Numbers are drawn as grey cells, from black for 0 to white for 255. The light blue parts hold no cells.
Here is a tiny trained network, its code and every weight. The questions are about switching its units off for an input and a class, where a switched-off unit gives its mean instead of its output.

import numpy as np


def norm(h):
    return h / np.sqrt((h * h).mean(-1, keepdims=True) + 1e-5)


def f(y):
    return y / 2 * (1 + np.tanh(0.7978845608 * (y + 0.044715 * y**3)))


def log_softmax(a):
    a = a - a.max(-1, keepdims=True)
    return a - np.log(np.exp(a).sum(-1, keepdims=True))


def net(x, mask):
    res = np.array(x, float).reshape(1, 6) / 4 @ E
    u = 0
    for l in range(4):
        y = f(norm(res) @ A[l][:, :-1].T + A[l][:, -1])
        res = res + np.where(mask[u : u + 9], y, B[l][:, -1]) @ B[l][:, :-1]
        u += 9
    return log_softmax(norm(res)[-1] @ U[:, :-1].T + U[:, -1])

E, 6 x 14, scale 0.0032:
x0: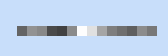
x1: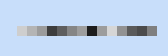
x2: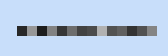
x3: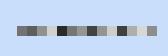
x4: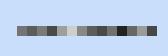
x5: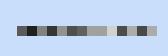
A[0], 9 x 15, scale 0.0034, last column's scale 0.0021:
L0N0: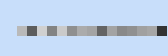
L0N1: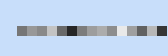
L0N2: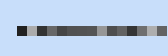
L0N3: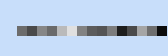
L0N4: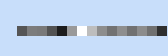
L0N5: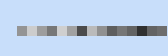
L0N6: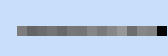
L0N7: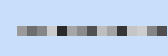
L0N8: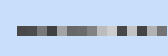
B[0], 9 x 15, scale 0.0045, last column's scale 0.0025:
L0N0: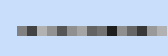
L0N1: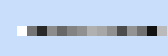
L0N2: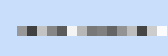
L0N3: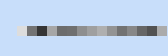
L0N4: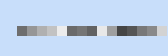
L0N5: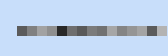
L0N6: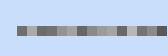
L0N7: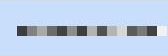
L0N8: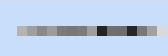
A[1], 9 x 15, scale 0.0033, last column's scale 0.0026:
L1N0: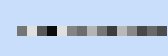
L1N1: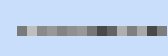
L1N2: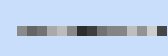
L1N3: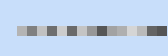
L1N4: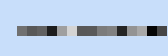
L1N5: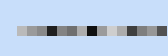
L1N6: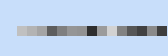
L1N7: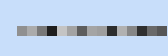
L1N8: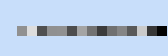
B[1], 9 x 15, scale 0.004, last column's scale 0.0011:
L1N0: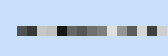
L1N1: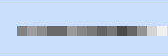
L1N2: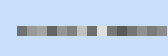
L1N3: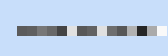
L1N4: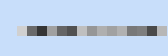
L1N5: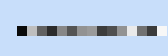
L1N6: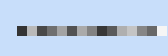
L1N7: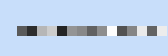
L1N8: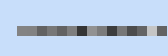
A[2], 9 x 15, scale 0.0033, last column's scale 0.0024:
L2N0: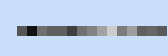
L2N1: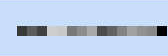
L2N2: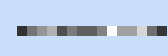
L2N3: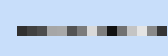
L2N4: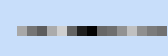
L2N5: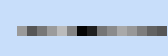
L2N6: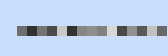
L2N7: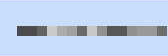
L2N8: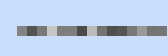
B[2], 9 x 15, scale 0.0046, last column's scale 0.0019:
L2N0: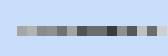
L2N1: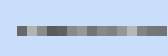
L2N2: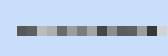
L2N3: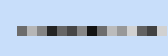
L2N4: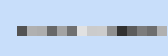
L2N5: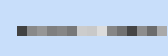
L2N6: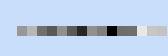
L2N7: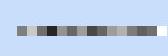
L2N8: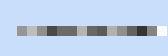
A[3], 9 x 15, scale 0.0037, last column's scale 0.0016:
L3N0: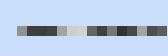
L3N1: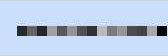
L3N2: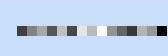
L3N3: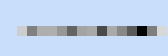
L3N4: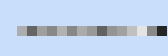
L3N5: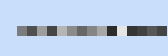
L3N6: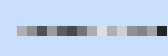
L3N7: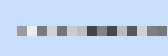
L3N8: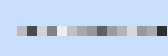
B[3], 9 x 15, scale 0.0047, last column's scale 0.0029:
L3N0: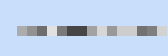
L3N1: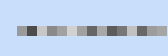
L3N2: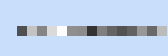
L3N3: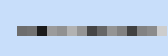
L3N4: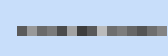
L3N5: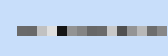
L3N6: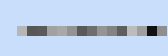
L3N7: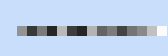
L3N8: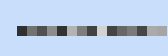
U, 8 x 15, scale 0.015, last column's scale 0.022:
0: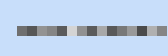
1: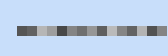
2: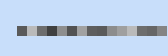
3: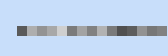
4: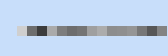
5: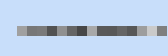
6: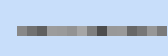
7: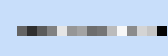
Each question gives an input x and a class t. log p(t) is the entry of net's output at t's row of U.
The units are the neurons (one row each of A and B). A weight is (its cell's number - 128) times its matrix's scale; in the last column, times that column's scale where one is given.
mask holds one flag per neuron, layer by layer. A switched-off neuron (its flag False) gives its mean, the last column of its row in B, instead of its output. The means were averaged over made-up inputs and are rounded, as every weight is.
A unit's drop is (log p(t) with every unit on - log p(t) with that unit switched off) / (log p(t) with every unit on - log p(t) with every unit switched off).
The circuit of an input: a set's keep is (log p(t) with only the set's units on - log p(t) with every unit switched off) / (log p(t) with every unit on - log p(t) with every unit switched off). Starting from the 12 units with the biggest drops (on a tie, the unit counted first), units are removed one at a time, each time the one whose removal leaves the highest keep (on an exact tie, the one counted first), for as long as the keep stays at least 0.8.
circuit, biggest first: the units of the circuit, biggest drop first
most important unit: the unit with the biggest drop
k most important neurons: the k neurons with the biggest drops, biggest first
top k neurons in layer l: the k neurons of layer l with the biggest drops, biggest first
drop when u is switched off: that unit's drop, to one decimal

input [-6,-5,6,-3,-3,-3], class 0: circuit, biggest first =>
[L0N2]
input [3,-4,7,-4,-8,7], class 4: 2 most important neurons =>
[L0N1 L3N6]
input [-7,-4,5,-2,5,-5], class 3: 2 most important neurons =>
[L2N4 L2N5]
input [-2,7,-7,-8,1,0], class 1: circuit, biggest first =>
[L1N0 L1N7]
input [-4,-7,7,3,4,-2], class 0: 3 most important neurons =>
[L0N2 L3N1 L1N6]
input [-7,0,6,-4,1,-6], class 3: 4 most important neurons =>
[L2N4 L2N5 L0N7 L1N3]
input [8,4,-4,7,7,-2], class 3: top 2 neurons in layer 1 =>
[L1N7 L1N0]
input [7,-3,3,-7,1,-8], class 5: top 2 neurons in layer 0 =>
[L0N7 L0N5]
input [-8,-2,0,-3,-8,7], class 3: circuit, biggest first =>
[L2N4 L2N5]
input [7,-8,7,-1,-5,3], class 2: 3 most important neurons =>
[L2N3 L2N7 L1N3]
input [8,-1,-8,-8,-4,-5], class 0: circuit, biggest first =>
[L3N8 L1N3]
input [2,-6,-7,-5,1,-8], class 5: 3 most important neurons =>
[L3N7 L0N2 L1N1]
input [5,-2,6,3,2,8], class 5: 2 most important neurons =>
[L2N6 L0N8]
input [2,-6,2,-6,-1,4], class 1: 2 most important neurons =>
[L1N0 L1N7]
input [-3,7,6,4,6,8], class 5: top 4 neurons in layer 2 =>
[L2N6 L2N3 L2N7 L2N8]
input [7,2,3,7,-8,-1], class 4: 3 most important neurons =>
[L0N1 L3N6 L1N7]
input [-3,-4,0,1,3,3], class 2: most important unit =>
L0N1
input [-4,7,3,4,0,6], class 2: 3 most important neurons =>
[L1N5 L1N6 L3N7]
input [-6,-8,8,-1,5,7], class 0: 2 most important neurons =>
[L0N2 L3N1]
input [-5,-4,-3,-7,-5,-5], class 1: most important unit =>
L1N0
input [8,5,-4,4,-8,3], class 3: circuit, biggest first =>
[L0N4 L3N2]
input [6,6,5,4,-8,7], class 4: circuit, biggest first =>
[L0N1 L3N6]
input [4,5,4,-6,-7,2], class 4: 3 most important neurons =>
[L0N1 L0N7 L3N6]
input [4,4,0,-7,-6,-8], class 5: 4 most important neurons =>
[L3N7 L0N7 L1N1 L1N8]
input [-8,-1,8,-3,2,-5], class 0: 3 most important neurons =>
[L0N2 L3N1 L0N4]
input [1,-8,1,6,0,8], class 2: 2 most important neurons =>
[L2N3 L2N7]
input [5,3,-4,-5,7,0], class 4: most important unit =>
L3N0
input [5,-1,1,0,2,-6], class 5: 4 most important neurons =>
[L3N7 L2N4 L2N5 L1N2]
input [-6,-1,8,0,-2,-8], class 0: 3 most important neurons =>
[L3N1 L0N2 L0N8]
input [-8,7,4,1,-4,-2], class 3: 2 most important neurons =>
[L2N4 L2N5]
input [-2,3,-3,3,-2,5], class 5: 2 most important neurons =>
[L2N6 L0N2]
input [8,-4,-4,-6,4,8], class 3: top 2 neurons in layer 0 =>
[L0N4 L0N7]
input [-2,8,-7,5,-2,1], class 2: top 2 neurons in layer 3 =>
[L3N1 L3N5]
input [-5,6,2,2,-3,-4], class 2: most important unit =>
L1N5
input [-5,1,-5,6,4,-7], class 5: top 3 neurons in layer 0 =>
[L0N2 L0N5 L0N4]
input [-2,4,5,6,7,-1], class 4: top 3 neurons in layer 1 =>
[L1N4 L1N7 L1N0]
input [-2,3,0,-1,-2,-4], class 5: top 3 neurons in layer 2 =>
[L2N3 L2N7 L2N8]
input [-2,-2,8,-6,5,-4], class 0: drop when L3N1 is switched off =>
0.1
